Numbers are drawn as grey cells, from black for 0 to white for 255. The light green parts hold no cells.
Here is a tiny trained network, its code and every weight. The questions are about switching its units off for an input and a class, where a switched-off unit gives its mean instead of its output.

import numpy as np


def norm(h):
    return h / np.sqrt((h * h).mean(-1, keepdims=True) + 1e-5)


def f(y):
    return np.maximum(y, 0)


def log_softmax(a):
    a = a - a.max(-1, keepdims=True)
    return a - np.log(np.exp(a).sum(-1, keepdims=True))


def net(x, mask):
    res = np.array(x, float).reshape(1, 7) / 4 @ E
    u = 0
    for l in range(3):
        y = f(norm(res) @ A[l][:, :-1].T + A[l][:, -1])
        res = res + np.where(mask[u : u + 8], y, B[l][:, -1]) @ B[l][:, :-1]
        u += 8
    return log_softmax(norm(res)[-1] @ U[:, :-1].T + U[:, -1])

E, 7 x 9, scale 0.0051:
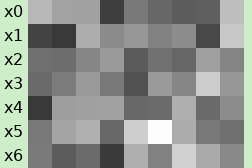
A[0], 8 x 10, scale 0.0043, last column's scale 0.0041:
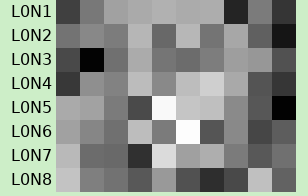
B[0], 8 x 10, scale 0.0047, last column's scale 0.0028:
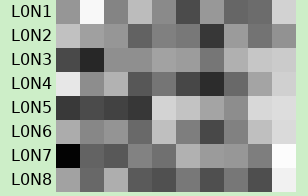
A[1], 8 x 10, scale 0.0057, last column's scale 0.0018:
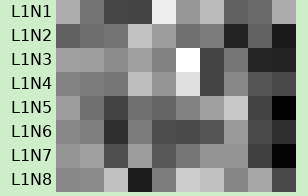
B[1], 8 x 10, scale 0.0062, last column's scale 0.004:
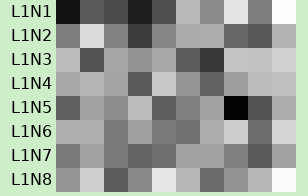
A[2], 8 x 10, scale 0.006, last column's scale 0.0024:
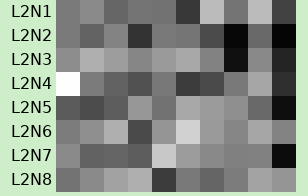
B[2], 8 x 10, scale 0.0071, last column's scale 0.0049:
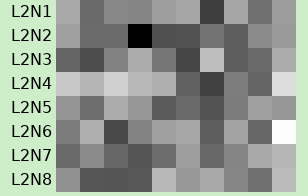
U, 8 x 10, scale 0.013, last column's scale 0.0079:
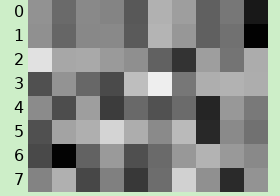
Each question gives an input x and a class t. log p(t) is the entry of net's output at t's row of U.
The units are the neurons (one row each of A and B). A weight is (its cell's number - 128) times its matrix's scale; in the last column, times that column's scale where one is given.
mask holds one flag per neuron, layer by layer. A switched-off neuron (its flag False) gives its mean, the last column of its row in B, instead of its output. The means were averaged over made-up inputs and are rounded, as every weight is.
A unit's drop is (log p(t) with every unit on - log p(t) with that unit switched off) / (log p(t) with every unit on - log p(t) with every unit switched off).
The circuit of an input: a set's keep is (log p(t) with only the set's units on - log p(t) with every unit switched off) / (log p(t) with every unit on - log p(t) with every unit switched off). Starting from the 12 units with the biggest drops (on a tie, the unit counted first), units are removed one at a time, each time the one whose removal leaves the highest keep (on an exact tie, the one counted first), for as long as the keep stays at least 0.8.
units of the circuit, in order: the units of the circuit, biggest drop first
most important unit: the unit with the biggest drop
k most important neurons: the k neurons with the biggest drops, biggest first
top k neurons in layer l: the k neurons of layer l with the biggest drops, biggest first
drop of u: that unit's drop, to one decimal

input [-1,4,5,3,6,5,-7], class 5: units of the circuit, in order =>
L1N1, L2N3
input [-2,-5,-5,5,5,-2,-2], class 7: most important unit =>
L2N4
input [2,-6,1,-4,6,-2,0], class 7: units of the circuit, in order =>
L1N3, L1N8
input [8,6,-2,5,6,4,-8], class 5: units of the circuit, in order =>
L2N3, L1N1
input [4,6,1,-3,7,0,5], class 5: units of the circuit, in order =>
L0N1, L0N5, L1N1
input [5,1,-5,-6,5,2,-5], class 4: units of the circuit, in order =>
L2N2, L1N8
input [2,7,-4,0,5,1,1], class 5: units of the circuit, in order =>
L0N1, L2N3
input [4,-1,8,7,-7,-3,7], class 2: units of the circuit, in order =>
L1N1, L2N4
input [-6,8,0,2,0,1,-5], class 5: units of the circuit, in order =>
L1N1, L0N1
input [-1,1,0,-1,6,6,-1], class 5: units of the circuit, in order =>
L0N1, L2N3
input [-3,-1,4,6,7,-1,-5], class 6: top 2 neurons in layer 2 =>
L2N4, L2N8
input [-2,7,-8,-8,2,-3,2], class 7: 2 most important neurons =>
L1N2, L0N1
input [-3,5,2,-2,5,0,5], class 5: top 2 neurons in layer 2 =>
L2N7, L2N8
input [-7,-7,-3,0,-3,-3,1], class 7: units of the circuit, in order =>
L1N5
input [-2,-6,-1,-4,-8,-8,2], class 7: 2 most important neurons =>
L1N5, L1N3
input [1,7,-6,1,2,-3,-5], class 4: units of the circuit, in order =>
L2N2, L1N8
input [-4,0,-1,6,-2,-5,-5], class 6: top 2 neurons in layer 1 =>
L1N8, L1N3
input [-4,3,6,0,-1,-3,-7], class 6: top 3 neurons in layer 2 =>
L2N4, L2N6, L2N8
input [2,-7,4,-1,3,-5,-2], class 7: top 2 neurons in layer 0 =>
L0N4, L0N6
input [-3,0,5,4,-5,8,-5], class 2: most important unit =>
L1N3
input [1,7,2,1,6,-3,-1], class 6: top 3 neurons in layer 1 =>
L1N8, L1N4, L1N5
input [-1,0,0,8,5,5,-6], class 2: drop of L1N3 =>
0.2
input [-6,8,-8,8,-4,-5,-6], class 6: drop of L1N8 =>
0.2
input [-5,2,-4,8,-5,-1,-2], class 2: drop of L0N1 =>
-0.1
